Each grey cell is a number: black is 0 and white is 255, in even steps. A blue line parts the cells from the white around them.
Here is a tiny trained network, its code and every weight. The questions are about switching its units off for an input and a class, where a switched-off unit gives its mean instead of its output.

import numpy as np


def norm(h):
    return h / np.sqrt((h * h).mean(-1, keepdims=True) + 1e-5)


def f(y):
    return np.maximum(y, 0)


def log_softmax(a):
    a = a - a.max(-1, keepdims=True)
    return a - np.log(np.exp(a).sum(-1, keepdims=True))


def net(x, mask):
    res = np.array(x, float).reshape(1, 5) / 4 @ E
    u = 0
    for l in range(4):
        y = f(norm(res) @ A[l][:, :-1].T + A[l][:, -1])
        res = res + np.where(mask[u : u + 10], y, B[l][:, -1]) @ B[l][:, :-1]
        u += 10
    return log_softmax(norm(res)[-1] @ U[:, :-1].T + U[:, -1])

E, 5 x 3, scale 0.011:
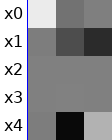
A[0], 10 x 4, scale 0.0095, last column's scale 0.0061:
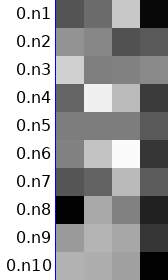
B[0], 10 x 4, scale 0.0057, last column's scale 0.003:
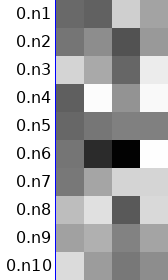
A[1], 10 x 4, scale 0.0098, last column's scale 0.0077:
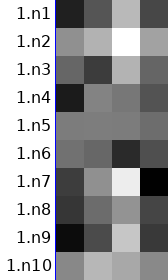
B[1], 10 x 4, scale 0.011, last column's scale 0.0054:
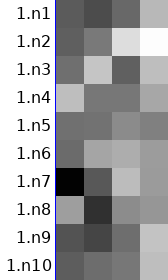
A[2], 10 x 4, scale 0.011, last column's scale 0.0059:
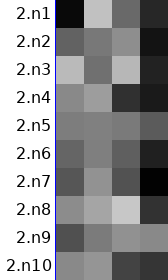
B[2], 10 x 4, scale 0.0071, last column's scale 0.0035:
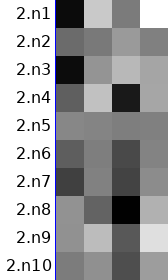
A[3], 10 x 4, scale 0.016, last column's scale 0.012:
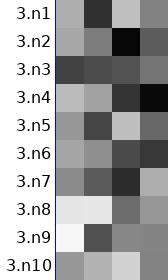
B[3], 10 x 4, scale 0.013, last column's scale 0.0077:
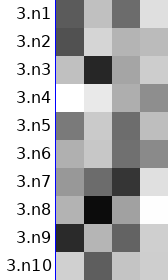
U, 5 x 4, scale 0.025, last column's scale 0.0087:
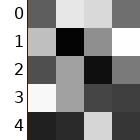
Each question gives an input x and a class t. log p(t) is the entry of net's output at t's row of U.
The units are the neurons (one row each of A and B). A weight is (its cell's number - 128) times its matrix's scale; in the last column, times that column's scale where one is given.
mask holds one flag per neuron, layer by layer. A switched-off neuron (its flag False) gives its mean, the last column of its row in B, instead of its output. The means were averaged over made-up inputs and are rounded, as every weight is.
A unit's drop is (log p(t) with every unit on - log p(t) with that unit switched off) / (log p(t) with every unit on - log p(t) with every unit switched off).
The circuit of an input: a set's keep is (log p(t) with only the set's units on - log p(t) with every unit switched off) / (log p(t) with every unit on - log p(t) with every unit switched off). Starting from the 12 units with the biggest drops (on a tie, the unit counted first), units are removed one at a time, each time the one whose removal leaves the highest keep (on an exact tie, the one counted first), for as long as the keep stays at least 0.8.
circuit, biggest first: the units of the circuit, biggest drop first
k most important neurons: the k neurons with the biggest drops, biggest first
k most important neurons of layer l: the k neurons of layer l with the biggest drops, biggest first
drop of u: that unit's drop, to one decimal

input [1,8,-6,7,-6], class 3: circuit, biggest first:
(3.n4 3.n9)
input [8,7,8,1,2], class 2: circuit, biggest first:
(3.n9)
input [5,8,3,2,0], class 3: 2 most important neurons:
(1.n2 3.n4)
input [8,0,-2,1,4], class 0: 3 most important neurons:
(0.n6 2.n3 3.n9)
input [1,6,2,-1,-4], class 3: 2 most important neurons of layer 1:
(1.n2 1.n7)
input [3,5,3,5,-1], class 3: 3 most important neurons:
(3.n7 3.n8 3.n4)
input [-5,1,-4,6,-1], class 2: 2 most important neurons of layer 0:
(0.n8 0.n7)
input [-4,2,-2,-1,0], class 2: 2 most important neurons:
(0.n8 1.n2)
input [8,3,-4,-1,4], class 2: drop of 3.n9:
0.2
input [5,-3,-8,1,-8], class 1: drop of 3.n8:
0.3
